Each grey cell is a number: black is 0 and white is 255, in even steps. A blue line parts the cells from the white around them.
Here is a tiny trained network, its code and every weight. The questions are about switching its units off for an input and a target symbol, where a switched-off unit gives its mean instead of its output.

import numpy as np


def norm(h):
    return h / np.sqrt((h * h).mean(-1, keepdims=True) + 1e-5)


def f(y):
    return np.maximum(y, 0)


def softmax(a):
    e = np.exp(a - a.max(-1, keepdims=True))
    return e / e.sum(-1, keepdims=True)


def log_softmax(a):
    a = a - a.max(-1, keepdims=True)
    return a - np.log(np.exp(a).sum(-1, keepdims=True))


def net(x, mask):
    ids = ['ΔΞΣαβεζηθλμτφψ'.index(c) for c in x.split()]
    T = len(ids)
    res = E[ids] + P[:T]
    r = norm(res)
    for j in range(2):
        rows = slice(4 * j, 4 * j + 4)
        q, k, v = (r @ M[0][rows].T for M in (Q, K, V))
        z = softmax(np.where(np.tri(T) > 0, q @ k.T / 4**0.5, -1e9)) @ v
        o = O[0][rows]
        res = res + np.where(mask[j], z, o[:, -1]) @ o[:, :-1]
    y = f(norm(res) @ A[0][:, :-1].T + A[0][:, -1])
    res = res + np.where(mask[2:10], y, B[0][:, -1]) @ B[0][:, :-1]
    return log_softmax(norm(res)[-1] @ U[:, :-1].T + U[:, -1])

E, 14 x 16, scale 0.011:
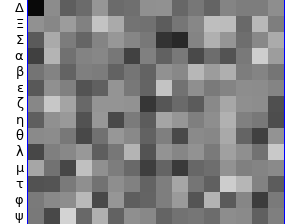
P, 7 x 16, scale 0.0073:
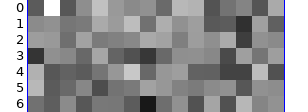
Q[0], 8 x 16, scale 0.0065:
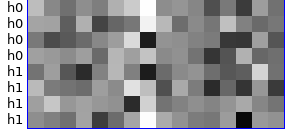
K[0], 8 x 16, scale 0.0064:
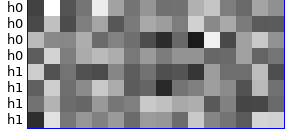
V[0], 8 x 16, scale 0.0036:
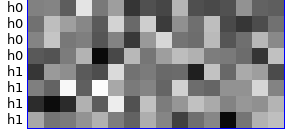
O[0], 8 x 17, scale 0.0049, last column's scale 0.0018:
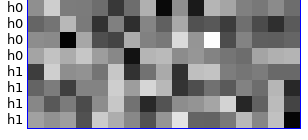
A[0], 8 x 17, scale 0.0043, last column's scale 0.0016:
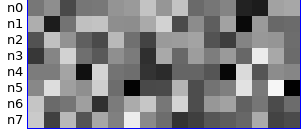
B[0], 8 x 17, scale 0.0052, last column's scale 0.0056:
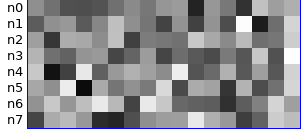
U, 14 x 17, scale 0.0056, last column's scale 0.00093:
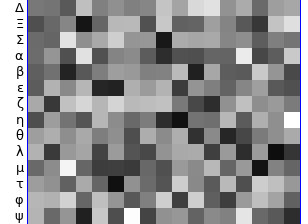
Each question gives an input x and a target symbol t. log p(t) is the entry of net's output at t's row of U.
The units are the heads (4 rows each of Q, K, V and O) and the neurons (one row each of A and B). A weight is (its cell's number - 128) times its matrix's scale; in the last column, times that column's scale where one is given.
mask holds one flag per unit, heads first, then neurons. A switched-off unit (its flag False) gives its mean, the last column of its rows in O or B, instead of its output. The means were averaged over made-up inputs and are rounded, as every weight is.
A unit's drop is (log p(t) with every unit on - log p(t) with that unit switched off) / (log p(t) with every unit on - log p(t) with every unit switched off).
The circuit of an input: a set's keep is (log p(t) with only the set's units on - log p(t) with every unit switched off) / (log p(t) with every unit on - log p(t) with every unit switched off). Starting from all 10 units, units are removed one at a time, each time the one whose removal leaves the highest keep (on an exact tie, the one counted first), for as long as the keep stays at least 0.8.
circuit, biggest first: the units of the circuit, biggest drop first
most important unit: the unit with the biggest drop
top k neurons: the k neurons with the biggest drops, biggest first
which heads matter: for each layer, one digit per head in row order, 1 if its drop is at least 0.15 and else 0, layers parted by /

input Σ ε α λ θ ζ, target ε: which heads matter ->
01
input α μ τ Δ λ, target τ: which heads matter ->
00
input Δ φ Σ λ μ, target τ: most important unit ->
n7
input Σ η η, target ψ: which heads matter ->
10
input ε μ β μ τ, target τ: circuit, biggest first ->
h0; n7
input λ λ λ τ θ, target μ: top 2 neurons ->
n7; n1
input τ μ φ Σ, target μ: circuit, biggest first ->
h0; n5
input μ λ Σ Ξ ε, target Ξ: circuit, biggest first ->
h1; h0
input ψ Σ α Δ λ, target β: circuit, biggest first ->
h0; n0; h1
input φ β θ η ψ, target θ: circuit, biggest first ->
h0; n6
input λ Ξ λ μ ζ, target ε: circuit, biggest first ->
h1; n7
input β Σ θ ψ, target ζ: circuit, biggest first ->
n4; h1
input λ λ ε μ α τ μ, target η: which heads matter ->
11
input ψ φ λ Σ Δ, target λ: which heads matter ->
11
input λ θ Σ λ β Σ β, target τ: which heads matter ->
01
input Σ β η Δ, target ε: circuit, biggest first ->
h1
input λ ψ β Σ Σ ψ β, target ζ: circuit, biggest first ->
h1; h0
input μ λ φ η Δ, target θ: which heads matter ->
10
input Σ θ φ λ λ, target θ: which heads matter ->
10
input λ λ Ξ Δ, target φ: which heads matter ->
10
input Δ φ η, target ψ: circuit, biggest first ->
n1; h0; n7
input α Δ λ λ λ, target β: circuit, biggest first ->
h0; h1; n0
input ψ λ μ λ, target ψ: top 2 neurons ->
n5; n7
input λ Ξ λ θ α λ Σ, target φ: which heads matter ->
10
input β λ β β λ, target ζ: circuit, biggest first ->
h0; n1
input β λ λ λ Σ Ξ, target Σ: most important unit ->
n1
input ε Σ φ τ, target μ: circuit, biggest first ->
h0; n5
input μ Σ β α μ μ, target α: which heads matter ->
00
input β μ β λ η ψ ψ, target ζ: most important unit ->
n4
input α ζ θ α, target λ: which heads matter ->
10
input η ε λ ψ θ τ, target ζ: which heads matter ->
00
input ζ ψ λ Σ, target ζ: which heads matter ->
01
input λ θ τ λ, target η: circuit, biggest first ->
h1; h0; n3
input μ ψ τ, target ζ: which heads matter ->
01
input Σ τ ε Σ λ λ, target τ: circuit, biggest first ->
h1; n3; n2
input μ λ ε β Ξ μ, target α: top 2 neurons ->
n1; n5
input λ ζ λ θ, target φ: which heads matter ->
10
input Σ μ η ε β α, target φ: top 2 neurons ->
n5; n4
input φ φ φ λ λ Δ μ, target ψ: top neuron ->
n5
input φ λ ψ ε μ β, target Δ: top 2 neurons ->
n1; n5
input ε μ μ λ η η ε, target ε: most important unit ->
h1
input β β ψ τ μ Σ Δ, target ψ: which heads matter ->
11
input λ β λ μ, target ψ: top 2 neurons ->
n5; n4
